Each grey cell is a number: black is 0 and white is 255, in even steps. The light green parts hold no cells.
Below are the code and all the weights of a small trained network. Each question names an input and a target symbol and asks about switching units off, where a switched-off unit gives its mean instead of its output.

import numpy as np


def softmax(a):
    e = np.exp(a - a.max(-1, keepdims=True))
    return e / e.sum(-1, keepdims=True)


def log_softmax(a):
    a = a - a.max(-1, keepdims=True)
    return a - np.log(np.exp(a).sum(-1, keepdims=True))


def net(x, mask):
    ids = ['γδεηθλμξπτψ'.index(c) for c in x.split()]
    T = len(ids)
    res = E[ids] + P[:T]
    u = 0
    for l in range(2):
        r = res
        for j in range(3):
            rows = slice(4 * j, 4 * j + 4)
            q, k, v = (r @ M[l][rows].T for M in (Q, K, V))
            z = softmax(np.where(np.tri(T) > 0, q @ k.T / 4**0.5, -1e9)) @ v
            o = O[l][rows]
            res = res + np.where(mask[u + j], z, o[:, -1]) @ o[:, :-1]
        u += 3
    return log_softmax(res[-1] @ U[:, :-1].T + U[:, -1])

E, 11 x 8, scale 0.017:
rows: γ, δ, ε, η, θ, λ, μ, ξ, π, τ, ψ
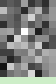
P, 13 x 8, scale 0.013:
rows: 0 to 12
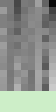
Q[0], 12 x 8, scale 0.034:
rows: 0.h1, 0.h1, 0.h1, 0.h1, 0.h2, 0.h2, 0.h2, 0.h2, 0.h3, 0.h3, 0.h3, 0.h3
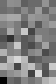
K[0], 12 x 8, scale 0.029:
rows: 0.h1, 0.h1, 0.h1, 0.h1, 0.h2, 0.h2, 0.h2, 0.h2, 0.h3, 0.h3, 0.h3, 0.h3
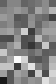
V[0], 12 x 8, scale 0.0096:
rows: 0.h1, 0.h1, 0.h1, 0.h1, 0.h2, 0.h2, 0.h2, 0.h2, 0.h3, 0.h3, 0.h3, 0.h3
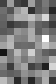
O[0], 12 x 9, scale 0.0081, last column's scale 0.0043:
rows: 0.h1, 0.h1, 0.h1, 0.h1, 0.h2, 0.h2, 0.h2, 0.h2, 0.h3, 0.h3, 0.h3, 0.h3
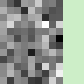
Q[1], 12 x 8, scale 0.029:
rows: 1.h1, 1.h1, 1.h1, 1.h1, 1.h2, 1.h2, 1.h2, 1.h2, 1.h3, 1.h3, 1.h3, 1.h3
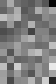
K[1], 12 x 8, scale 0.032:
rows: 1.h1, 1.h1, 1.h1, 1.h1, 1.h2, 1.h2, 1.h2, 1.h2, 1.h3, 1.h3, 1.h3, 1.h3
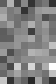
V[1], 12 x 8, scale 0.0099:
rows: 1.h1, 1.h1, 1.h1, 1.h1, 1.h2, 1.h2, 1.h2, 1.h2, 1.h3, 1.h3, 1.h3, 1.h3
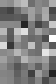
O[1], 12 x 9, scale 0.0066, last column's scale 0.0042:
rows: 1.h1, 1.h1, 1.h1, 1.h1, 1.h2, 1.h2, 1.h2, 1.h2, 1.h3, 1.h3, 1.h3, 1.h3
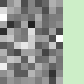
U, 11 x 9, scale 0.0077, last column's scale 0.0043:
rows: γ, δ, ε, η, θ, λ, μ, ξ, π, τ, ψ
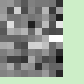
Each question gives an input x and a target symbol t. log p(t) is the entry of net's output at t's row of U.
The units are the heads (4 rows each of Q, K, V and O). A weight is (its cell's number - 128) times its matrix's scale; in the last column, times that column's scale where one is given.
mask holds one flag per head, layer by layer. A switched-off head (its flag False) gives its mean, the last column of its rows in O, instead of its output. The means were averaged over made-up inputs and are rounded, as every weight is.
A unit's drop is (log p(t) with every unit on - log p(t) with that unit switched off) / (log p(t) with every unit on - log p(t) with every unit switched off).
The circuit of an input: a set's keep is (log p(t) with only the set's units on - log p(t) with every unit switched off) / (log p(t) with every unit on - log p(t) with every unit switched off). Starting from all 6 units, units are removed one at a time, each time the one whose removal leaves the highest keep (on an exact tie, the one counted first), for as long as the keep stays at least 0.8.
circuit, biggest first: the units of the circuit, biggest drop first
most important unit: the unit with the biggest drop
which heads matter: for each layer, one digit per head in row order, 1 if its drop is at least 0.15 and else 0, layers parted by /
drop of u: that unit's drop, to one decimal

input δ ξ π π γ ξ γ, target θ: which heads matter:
111 / 000
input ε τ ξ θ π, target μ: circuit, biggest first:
[0.h2; 1.h3]
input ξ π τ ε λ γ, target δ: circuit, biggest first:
[0.h1; 1.h2]
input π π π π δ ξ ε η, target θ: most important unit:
0.h3
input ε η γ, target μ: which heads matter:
100 / 101
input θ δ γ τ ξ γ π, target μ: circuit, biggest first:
[0.h2; 1.h1]
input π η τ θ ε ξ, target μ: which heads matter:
101 / 101
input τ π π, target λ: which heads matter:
111 / 010
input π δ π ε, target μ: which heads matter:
101 / 101
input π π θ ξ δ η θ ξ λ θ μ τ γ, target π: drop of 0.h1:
0.3
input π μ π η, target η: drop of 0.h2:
0.0
